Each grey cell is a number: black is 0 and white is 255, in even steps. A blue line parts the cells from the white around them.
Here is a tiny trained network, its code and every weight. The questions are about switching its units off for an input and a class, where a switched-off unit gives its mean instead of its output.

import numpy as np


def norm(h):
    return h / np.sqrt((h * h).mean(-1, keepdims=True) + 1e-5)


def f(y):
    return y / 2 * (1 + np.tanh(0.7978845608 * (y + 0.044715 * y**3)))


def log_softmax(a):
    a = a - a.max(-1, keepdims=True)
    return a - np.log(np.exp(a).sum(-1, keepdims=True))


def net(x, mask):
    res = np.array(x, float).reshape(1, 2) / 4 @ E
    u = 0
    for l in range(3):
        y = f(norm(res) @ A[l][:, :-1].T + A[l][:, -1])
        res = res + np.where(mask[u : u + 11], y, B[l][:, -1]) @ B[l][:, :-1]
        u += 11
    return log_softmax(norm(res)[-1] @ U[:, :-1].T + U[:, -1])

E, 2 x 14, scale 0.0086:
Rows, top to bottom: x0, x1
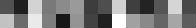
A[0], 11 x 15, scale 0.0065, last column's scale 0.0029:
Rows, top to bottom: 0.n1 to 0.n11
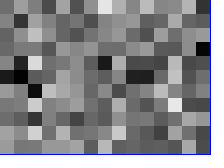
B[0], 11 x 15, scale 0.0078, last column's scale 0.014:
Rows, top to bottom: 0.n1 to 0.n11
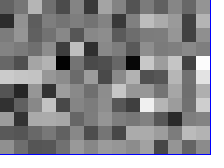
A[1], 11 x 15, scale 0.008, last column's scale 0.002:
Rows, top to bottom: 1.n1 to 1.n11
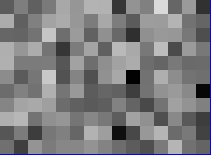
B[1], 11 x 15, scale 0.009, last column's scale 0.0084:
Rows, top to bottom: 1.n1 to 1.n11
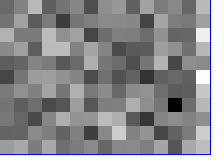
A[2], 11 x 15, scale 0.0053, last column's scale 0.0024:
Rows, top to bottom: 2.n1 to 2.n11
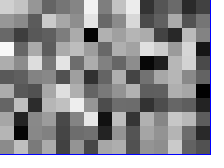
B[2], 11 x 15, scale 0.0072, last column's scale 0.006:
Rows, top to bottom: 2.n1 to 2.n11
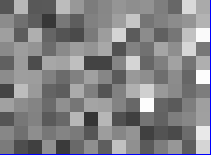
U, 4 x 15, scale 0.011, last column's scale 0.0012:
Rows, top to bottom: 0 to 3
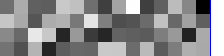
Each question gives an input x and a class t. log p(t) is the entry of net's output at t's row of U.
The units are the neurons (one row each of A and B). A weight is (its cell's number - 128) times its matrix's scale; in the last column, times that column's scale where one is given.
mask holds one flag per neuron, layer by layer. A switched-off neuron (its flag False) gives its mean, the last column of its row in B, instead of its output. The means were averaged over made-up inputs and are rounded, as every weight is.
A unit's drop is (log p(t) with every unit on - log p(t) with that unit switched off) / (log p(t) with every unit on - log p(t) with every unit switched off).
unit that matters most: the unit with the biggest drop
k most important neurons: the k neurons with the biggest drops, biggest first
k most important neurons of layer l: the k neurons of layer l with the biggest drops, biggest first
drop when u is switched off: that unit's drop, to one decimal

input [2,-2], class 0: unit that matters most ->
0.n6
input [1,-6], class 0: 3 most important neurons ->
(0.n5, 0.n8, 0.n2)
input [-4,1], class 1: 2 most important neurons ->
(0.n2, 0.n5)
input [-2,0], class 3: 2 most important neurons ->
(0.n5, 0.n6)
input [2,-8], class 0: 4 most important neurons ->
(0.n5, 0.n8, 0.n2, 0.n10)
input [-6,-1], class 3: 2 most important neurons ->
(0.n6, 0.n5)
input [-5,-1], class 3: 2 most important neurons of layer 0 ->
(0.n6, 0.n5)
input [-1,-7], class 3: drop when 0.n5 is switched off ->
0.2
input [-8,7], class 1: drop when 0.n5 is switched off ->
0.4
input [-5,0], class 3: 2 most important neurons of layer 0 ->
(0.n6, 0.n5)
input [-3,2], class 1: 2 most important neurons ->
(0.n5, 0.n8)
